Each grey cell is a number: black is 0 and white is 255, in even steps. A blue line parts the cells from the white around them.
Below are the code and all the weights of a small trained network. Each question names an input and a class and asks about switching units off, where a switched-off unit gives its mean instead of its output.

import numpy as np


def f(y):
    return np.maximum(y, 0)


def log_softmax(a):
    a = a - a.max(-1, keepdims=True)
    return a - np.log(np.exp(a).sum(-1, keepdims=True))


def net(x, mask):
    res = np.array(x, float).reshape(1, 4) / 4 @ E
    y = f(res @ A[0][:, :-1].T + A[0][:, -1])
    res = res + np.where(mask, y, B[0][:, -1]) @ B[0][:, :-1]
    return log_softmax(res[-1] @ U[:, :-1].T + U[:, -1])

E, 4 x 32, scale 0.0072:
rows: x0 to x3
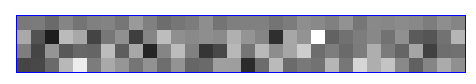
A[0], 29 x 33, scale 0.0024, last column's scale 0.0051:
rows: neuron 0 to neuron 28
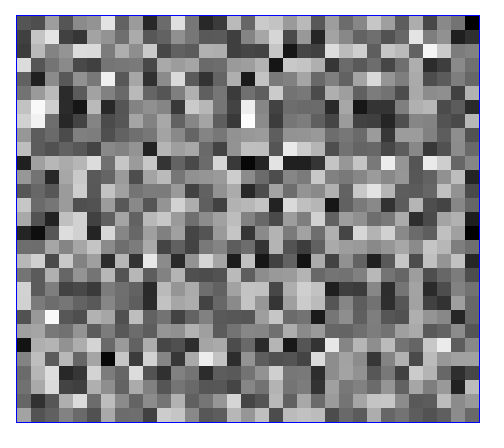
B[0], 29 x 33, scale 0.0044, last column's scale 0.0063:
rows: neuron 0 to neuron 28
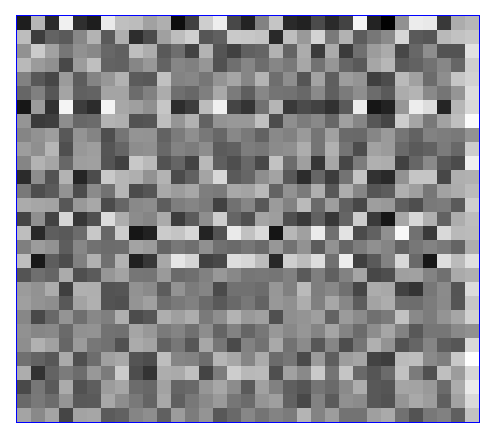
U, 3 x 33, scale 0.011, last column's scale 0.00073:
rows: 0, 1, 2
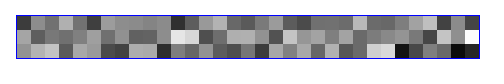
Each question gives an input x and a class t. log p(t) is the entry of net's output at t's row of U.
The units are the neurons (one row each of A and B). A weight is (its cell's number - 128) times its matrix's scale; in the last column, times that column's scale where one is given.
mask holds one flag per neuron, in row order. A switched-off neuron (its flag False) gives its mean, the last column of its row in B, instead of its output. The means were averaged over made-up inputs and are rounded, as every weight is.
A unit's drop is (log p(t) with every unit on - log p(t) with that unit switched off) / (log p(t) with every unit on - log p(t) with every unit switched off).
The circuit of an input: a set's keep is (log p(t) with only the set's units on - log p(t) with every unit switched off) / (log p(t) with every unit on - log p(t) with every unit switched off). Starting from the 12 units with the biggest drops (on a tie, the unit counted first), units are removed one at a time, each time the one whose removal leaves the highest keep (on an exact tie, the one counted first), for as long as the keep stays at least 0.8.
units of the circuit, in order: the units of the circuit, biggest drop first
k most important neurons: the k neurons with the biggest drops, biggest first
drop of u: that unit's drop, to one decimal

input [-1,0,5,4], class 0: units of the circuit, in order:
neuron 0
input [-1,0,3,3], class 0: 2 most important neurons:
neuron 17; neuron 1
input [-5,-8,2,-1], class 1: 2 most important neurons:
neuron 1; neuron 25
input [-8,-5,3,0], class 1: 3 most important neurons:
neuron 1; neuron 6; neuron 25
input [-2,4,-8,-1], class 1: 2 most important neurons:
neuron 17; neuron 0
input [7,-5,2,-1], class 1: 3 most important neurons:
neuron 1; neuron 25; neuron 6
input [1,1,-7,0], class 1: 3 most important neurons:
neuron 17; neuron 0; neuron 6
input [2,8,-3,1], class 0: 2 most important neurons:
neuron 14; neuron 11
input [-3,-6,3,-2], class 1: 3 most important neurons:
neuron 1; neuron 25; neuron 21
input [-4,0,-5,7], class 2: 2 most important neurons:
neuron 10; neuron 2
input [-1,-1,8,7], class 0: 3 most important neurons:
neuron 0; neuron 17; neuron 27
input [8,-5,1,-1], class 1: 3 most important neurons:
neuron 1; neuron 25; neuron 0
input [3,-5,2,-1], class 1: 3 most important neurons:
neuron 1; neuron 25; neuron 6
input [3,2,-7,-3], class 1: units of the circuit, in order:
neuron 17
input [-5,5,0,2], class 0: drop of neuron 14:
0.5
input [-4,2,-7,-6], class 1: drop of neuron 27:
0.0
